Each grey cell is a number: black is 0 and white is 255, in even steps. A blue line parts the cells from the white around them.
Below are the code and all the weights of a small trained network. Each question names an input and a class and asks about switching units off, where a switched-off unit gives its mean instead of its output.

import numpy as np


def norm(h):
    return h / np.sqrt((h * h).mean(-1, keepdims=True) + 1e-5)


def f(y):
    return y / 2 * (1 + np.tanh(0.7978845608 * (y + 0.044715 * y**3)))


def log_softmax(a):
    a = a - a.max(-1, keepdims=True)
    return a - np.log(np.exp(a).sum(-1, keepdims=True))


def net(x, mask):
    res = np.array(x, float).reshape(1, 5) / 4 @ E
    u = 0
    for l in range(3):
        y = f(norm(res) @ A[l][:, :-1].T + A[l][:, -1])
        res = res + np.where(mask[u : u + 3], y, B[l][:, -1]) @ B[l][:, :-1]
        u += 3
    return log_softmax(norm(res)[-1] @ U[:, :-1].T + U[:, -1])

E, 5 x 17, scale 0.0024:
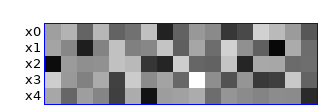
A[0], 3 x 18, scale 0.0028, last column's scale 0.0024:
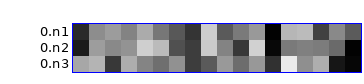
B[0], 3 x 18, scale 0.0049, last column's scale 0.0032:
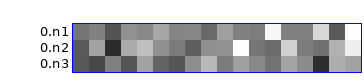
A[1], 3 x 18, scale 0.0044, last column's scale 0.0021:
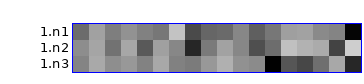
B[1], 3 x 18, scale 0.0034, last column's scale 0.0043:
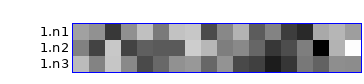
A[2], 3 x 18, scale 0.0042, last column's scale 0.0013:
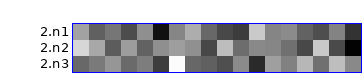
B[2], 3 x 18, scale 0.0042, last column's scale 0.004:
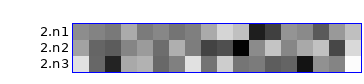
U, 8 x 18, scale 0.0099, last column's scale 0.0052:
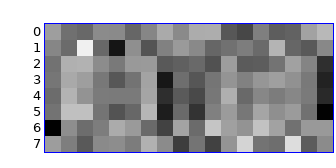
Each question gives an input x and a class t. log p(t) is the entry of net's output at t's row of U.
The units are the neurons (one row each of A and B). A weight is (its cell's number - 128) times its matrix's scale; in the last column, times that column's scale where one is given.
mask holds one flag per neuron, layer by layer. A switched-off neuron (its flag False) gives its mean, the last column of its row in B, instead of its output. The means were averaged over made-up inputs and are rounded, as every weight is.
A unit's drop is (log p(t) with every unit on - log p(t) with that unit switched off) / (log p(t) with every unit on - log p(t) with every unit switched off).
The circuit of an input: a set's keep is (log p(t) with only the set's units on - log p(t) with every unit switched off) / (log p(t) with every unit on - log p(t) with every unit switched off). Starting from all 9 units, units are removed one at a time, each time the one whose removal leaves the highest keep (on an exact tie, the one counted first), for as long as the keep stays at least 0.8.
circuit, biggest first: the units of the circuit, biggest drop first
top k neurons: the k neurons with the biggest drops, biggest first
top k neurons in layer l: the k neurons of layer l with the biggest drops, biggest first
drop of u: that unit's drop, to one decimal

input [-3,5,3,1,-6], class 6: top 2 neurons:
[2.n3; 1.n2]
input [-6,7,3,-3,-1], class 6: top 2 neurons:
[2.n3; 1.n2]
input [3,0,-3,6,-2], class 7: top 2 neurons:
[0.n2; 2.n2]
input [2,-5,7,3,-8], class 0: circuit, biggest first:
[2.n3]
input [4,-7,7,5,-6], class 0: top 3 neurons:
[1.n2; 1.n1; 2.n3]
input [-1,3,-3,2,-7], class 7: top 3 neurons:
[1.n2; 2.n2; 0.n3]
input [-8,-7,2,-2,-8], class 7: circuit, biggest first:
[2.n3; 0.n1; 1.n2]
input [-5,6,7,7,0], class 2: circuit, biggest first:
[0.n1; 1.n3; 2.n3; 1.n2]
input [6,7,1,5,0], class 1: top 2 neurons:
[0.n1; 1.n3]
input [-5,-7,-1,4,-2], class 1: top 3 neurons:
[0.n2; 1.n1; 2.n1]
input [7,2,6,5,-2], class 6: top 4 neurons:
[0.n3; 2.n3; 0.n2; 2.n1]
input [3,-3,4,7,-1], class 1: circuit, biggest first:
[2.n3; 1.n2]
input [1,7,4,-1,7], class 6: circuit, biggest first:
[2.n3; 0.n2]
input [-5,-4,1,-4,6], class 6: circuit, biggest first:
[1.n2]
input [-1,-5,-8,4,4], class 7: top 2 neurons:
[2.n2; 1.n2]
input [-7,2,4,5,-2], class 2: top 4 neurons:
[0.n1; 1.n2; 1.n3; 2.n3]
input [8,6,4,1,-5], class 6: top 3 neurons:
[0.n3; 2.n3; 2.n1]
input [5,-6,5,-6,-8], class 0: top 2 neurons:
[2.n3; 1.n1]
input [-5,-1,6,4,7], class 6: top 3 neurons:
[0.n2; 2.n3; 2.n2]
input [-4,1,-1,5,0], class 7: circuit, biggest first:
[1.n2]
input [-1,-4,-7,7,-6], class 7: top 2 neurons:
[2.n2; 1.n2]
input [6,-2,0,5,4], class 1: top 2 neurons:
[0.n2; 2.n3]
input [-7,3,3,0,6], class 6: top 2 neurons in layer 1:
[1.n2; 1.n1]
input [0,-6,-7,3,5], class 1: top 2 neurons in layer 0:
[0.n2; 0.n1]
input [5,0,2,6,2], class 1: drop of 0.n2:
0.1
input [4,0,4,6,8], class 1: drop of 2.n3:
0.2
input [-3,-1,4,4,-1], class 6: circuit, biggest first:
[2.n3]
